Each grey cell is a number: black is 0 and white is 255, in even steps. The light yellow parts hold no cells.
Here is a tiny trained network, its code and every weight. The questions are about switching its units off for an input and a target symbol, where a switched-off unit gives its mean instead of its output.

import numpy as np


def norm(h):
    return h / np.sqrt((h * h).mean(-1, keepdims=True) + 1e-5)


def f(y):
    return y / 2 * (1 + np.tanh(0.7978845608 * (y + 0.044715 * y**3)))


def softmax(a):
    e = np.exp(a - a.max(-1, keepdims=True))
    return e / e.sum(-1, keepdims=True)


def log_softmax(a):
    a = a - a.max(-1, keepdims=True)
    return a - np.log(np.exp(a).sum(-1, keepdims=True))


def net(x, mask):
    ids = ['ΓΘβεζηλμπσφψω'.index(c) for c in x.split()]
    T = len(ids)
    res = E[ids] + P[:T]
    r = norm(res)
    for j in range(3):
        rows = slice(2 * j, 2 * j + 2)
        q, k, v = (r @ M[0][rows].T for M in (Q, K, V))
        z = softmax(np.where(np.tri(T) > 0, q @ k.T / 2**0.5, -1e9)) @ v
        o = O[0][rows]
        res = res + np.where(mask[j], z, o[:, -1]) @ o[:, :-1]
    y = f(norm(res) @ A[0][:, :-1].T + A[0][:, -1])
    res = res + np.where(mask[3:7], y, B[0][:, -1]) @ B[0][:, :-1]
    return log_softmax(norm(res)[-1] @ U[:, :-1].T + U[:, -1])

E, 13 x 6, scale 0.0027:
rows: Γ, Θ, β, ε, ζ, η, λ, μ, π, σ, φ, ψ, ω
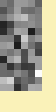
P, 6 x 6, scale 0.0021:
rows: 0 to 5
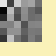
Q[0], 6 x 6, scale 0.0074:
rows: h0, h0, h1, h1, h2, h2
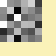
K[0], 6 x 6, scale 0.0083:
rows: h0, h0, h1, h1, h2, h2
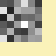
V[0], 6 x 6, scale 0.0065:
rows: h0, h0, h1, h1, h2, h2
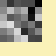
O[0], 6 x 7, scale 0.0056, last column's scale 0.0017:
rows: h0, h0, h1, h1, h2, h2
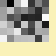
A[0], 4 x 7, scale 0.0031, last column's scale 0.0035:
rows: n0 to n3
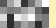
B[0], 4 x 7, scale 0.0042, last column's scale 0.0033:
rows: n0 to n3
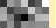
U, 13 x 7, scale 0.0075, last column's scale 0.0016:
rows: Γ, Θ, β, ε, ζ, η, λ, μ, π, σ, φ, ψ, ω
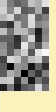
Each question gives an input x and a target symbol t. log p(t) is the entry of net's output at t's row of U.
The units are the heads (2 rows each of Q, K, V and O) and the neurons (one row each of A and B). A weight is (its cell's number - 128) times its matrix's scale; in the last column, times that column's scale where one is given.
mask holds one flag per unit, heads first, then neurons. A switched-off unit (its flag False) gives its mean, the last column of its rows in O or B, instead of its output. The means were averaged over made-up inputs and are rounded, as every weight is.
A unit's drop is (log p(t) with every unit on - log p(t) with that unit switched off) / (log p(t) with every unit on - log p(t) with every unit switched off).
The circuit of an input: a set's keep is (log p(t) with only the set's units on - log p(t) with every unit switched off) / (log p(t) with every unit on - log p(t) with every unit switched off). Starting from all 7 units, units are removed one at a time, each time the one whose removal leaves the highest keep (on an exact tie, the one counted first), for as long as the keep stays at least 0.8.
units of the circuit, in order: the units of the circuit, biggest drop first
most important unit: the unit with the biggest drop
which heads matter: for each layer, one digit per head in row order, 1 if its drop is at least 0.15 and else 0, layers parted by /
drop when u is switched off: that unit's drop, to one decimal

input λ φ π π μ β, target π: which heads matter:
010
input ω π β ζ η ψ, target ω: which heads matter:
001
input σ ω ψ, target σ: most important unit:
h0
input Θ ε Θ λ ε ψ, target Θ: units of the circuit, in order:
(h2; h0)
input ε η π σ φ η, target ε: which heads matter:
110
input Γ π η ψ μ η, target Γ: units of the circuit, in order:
(h2; n2; h0)
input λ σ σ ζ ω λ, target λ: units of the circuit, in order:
(h2; h0)
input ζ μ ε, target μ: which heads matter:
110
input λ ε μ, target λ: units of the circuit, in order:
(h2; h1)
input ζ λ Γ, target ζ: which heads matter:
101
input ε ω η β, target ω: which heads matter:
001
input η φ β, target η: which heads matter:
001
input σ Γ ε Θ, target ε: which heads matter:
111
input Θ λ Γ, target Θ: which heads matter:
101
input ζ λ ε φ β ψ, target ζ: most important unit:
h2
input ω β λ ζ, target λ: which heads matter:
011
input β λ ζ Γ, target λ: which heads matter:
101
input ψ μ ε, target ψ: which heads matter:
010
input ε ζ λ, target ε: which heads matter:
110
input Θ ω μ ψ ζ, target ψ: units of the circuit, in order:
(h1)
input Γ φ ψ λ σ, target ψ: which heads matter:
110
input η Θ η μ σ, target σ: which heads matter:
100
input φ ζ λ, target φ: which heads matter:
110
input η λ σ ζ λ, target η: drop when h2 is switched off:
0.9
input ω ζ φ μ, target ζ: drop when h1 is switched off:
-0.1
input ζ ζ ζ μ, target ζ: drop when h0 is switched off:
0.4
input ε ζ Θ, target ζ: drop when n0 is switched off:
0.0
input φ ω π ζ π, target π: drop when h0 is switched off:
0.1
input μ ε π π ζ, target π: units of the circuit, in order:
(h1)
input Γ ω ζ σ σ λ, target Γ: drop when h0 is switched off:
0.3
